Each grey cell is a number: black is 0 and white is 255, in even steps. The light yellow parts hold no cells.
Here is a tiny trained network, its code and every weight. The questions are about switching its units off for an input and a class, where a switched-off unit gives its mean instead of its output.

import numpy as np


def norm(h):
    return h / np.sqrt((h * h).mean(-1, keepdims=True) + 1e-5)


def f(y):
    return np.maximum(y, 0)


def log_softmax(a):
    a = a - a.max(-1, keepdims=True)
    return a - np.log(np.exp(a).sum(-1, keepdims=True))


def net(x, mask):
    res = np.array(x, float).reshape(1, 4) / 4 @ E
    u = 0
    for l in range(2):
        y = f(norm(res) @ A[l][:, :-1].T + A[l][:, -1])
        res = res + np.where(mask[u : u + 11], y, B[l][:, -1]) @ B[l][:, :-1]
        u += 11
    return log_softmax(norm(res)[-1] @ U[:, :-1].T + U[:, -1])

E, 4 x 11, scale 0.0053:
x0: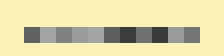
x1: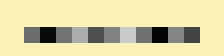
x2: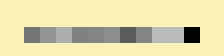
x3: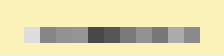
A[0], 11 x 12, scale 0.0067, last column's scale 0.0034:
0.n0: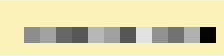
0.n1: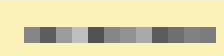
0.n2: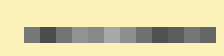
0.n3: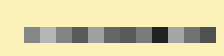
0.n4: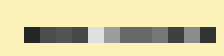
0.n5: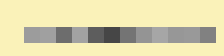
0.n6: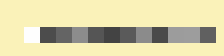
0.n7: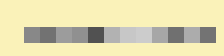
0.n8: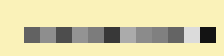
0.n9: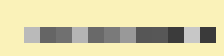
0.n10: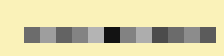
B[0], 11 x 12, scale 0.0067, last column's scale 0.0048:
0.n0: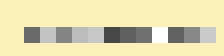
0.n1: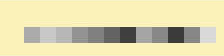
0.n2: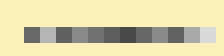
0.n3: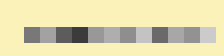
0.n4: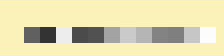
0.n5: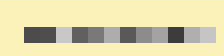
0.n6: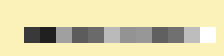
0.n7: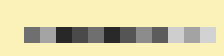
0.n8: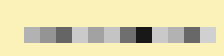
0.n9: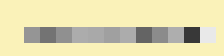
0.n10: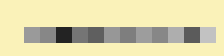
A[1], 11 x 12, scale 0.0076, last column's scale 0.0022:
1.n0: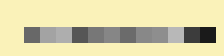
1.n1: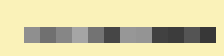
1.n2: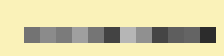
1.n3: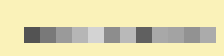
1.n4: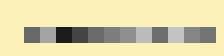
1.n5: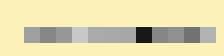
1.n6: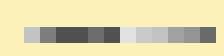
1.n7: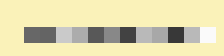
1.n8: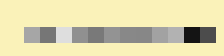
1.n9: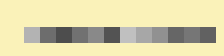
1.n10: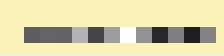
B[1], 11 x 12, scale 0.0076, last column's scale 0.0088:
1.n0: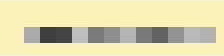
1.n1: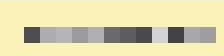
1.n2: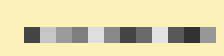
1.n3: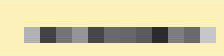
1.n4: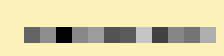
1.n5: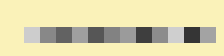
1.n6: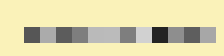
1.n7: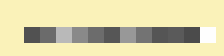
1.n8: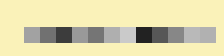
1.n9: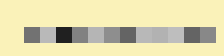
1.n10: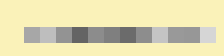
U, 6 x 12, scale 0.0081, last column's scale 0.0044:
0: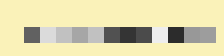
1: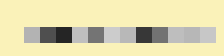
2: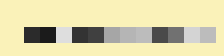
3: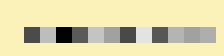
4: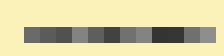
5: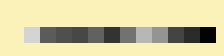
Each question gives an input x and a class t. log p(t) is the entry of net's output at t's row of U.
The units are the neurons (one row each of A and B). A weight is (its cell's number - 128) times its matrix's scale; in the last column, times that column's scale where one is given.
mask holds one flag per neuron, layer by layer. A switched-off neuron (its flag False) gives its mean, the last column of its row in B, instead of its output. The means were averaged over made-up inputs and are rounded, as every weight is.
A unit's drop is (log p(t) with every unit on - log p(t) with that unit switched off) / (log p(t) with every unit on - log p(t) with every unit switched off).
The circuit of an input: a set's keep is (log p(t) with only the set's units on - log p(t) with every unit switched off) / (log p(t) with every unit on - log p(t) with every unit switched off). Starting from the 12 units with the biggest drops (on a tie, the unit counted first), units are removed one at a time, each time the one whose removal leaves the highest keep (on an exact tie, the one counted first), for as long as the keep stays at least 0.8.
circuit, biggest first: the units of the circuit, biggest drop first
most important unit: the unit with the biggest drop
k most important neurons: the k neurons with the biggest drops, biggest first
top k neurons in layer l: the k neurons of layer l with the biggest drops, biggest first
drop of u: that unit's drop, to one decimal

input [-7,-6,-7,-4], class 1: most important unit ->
0.n8
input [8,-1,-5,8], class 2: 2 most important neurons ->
0.n6, 0.n5
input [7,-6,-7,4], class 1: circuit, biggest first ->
0.n8, 0.n1
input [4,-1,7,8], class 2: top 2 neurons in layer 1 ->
1.n7, 1.n5
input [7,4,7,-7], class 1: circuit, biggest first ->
1.n0, 1.n8
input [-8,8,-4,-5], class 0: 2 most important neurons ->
0.n1, 0.n3
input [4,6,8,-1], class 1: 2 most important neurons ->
1.n8, 1.n0
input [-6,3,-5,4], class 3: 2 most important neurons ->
0.n7, 0.n4
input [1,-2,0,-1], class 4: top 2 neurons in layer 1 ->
1.n3, 1.n10
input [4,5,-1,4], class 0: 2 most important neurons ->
0.n1, 0.n4
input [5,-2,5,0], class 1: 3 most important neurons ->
1.n0, 0.n7, 0.n2
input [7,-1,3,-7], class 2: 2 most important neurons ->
0.n4, 0.n7
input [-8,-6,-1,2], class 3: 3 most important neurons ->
0.n7, 1.n6, 0.n1
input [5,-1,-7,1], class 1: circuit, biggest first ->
0.n8
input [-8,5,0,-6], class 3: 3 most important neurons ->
0.n7, 0.n6, 0.n5
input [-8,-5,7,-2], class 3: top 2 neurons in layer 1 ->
1.n6, 1.n5
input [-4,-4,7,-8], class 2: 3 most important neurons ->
0.n8, 0.n9, 0.n4
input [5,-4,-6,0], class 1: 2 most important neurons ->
0.n8, 0.n7
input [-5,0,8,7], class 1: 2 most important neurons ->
1.n8, 0.n4
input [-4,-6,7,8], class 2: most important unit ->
0.n5
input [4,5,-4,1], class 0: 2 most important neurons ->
0.n1, 0.n7
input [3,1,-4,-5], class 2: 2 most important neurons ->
0.n4, 1.n8
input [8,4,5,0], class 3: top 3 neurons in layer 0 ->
0.n3, 0.n8, 0.n9
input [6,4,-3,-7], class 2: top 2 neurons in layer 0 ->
0.n4, 0.n7
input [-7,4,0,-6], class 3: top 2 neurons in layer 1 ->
1.n4, 1.n6
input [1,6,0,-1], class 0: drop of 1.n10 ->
0.0
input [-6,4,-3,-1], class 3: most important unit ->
0.n7
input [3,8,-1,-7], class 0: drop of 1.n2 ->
0.1
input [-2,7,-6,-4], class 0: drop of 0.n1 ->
0.2
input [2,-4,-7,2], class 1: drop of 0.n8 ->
0.2
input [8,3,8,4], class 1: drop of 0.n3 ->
-0.1
